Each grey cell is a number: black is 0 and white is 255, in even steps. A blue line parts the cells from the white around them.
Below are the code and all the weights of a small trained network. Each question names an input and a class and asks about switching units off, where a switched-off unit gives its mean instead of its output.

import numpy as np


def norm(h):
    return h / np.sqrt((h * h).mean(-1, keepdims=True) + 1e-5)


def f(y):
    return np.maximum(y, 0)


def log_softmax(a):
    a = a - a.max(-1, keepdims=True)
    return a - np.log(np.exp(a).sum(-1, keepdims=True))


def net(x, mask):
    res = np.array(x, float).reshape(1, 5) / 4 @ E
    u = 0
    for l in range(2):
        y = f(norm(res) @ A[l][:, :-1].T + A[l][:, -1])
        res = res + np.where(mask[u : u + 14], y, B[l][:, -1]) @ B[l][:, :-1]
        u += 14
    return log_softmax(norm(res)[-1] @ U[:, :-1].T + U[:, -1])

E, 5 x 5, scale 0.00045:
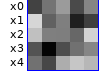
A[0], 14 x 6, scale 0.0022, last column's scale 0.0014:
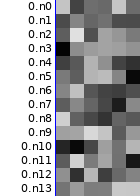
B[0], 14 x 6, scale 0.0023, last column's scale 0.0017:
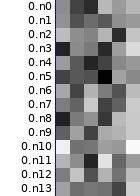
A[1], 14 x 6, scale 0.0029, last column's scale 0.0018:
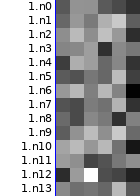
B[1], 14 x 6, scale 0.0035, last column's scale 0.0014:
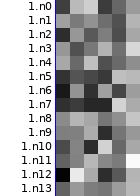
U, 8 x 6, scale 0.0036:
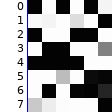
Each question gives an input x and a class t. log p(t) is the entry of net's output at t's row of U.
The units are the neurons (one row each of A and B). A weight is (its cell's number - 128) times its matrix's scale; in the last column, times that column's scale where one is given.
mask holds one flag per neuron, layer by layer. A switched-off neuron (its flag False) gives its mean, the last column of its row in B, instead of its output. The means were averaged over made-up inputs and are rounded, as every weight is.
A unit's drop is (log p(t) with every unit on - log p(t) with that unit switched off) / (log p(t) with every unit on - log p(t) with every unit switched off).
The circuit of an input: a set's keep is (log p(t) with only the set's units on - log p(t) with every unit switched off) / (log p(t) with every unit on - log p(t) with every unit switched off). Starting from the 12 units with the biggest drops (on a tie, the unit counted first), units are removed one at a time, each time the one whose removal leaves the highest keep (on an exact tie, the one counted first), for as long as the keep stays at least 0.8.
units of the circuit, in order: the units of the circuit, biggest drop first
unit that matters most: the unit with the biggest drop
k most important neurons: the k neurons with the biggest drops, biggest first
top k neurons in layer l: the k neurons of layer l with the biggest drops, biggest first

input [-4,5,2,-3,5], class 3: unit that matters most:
0.n0
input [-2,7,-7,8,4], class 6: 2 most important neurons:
0.n10, 0.n7
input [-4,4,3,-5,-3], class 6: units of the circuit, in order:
0.n6, 0.n12, 1.n12
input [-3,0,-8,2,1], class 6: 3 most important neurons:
0.n10, 0.n8, 0.n7
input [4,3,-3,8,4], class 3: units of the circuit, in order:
0.n10, 1.n12
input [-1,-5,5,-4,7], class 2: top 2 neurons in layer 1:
1.n9, 1.n1
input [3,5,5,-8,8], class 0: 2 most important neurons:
0.n3, 0.n8
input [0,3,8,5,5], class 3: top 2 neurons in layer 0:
0.n3, 0.n0
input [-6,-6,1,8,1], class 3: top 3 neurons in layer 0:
0.n10, 0.n8, 0.n7
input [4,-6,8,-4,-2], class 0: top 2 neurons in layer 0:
0.n2, 0.n8
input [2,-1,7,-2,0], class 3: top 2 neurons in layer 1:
1.n12, 1.n8
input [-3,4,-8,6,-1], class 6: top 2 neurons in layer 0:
0.n10, 0.n7
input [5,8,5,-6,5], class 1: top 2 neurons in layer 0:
0.n3, 0.n12
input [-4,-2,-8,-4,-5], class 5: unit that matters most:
0.n11
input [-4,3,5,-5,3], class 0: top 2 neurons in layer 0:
0.n3, 0.n10
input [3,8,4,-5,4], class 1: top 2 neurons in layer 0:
0.n3, 0.n12
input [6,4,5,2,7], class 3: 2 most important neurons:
0.n3, 0.n12
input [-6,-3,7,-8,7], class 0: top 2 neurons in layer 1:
1.n2, 1.n6
